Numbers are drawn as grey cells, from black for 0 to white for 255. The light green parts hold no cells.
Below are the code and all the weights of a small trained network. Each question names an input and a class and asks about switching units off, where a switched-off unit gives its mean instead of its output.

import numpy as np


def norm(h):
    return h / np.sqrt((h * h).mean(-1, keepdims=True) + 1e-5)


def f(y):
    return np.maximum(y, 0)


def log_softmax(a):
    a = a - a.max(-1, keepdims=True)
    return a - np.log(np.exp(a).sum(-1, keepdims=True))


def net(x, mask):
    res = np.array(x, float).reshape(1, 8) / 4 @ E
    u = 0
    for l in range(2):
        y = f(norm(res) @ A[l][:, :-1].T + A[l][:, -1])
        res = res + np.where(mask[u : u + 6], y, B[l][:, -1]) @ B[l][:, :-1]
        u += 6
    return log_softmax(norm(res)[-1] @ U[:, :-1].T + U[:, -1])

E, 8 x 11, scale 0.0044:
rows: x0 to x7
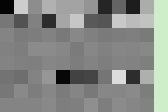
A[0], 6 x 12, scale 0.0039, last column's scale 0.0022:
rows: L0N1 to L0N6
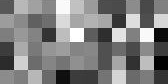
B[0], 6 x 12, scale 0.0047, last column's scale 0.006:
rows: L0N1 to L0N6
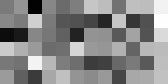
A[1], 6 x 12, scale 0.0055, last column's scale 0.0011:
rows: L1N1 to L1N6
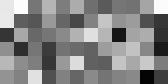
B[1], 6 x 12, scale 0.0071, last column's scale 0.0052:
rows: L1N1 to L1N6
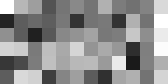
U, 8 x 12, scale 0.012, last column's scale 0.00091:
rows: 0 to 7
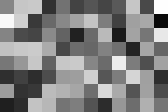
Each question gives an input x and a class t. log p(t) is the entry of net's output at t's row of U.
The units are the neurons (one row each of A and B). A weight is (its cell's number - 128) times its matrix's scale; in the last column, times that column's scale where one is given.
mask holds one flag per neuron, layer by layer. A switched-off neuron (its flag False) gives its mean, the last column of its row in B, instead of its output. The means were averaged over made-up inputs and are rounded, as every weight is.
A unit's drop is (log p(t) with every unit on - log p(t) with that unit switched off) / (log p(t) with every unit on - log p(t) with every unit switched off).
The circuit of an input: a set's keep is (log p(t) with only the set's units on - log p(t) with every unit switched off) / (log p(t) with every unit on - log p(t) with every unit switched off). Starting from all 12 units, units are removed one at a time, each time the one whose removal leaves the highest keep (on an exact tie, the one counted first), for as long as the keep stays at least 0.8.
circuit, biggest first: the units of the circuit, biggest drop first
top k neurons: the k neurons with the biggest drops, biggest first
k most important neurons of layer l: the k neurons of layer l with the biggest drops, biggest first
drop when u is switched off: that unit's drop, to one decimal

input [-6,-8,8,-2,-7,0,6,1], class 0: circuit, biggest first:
[L0N1; L1N6]
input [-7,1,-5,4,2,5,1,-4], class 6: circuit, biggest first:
[L0N3; L1N5]
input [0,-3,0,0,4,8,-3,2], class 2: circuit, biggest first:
[L0N6; L1N4]
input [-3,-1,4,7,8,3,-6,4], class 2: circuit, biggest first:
[L1N2]
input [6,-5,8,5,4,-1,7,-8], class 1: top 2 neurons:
[L0N2; L1N3]
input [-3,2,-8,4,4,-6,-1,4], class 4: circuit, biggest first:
[L0N2; L1N5]
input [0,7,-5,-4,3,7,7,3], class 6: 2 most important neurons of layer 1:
[L1N4; L1N6]
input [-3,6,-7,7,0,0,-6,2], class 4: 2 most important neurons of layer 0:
[L0N1; L0N3]
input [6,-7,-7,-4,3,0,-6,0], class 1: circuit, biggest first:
[L0N2; L1N3]
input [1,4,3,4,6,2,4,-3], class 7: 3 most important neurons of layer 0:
[L0N1; L0N3; L0N5]
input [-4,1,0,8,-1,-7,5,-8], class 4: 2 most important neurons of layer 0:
[L0N2; L0N3]
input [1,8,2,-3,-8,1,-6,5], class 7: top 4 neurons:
[L0N1; L0N3; L1N3; L1N1]
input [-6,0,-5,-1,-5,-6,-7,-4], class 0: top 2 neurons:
[L1N2; L0N4]
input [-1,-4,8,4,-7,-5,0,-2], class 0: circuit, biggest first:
[L0N2]
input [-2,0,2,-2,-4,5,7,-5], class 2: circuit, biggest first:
[L1N2; L0N6]
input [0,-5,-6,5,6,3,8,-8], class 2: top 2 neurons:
[L0N2; L1N4]
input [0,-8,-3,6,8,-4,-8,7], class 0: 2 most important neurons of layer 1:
[L1N4; L1N6]
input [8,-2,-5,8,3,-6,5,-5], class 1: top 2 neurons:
[L1N1; L0N3]
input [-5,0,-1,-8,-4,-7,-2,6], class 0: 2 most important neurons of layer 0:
[L0N2; L0N4]
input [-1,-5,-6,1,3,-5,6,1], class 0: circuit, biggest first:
[L0N2]
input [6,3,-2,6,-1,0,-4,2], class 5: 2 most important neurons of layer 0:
[L0N2; L0N1]
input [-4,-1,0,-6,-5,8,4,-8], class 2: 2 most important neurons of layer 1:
[L1N2; L1N5]
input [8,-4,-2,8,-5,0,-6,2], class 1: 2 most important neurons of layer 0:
[L0N2; L0N1]
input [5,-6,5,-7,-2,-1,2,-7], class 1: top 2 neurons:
[L0N2; L1N3]
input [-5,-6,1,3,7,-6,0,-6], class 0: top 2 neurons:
[L1N6; L0N2]
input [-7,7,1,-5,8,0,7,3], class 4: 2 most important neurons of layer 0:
[L0N1; L0N6]
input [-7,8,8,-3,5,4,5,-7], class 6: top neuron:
[L1N4]
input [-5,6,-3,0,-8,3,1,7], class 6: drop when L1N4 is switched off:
0.3
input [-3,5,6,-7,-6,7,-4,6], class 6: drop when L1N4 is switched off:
0.2
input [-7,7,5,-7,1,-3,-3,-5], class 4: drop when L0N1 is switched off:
0.1
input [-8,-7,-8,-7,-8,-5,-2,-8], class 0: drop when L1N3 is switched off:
0.0
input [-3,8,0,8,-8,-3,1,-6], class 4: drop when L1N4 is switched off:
0.1
